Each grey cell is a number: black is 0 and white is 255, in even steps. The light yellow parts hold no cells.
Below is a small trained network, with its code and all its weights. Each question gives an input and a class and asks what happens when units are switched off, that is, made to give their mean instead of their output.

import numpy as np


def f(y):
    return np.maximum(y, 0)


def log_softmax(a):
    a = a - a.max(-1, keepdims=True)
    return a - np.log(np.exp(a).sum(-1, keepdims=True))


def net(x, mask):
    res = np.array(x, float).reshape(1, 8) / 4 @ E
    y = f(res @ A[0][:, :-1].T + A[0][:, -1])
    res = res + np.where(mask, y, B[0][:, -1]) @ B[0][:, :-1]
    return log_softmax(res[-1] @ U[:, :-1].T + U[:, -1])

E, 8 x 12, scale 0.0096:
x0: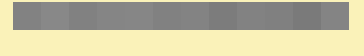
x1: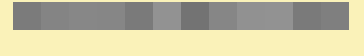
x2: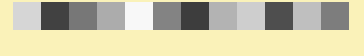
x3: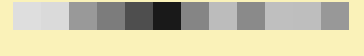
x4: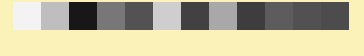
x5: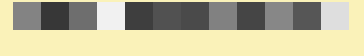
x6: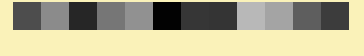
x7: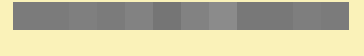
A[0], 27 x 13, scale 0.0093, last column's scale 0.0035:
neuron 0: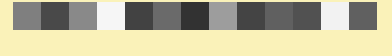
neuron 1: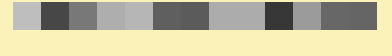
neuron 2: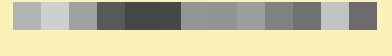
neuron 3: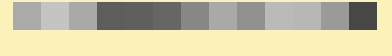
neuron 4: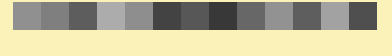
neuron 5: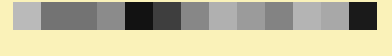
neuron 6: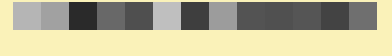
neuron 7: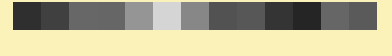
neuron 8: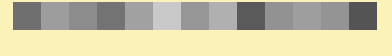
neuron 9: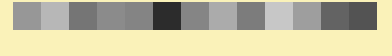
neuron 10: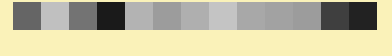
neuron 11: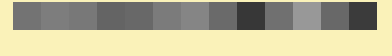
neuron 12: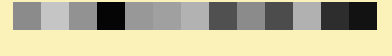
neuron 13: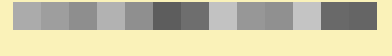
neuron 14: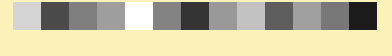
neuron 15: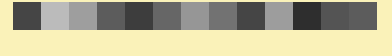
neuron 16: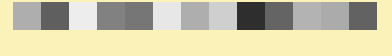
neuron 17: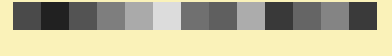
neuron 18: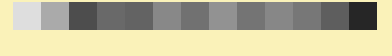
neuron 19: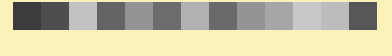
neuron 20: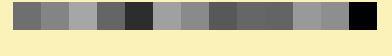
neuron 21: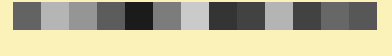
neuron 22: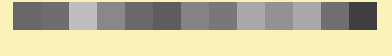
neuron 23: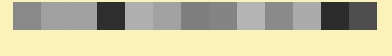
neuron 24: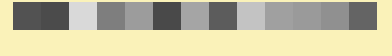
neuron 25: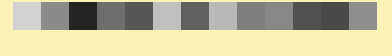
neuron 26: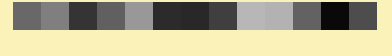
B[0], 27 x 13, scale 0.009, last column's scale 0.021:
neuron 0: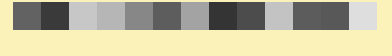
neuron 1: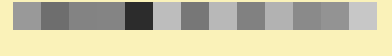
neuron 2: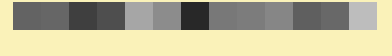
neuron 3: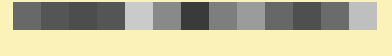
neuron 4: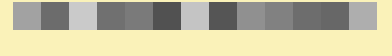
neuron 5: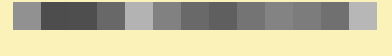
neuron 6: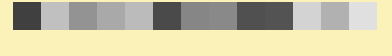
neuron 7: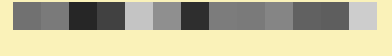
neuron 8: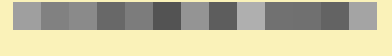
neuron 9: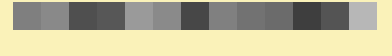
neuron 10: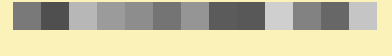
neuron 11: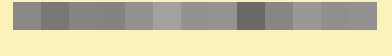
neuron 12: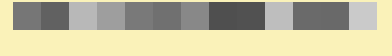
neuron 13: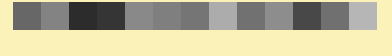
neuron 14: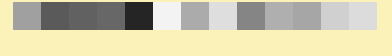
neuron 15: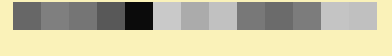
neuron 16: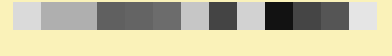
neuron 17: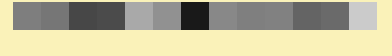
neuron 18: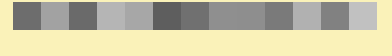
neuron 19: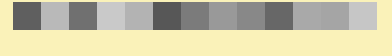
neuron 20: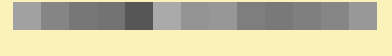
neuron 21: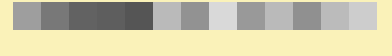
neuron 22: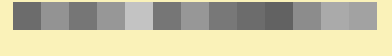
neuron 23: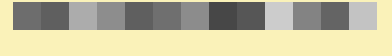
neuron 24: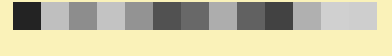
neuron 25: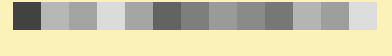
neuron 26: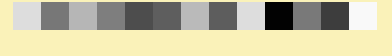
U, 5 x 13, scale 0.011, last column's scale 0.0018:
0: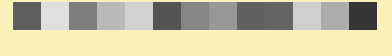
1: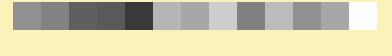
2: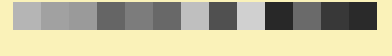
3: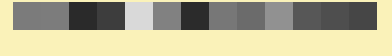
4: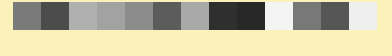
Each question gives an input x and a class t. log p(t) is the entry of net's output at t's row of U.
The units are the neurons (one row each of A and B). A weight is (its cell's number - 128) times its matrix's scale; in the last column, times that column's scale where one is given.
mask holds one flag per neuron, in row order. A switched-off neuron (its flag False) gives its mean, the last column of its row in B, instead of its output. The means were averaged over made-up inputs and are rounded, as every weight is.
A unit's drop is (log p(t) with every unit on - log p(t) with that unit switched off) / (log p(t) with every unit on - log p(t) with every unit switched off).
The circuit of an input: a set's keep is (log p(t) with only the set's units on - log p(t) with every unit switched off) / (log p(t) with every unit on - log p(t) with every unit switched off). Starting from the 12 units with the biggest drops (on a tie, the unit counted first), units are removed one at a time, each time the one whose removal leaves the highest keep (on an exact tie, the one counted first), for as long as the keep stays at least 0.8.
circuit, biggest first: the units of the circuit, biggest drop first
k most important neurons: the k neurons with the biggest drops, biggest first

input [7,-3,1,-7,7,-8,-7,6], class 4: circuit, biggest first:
(neuron 12)
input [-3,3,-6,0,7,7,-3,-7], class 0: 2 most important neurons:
(neuron 6; neuron 25)
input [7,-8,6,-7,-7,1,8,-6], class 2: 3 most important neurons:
(neuron 26; neuron 6; neuron 25)
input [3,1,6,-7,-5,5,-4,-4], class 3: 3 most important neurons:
(neuron 17; neuron 7; neuron 15)
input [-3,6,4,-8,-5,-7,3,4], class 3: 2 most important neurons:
(neuron 17; neuron 7)
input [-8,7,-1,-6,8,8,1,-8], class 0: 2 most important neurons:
(neuron 6; neuron 25)
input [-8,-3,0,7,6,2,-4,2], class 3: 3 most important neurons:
(neuron 2; neuron 3; neuron 5)
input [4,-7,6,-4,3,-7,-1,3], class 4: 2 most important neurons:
(neuron 12; neuron 23)
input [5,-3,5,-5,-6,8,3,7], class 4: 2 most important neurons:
(neuron 0; neuron 6)
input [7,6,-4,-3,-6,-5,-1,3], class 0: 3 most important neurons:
(neuron 24; neuron 19; neuron 0)
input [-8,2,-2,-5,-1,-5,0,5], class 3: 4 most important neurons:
(neuron 7; neuron 0; neuron 17; neuron 4)
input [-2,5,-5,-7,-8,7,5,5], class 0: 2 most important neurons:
(neuron 24; neuron 19)
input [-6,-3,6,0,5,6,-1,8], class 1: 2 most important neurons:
(neuron 14; neuron 1)
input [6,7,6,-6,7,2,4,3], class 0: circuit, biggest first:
(neuron 6)
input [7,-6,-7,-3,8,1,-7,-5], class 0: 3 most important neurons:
(neuron 6; neuron 25; neuron 26)
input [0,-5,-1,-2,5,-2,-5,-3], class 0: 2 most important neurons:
(neuron 26; neuron 6)
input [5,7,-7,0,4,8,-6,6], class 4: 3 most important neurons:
(neuron 0; neuron 14; neuron 26)
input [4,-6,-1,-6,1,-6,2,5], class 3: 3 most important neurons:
(neuron 7; neuron 0; neuron 17)
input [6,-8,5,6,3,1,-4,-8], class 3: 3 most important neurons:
(neuron 26; neuron 3; neuron 15)
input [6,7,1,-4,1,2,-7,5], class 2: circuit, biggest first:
(neuron 16)
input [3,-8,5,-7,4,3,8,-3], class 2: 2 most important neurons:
(neuron 26; neuron 4)
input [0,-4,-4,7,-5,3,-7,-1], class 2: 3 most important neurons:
(neuron 16; neuron 7; neuron 17)
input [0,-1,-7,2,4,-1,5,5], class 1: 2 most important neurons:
(neuron 21; neuron 15)
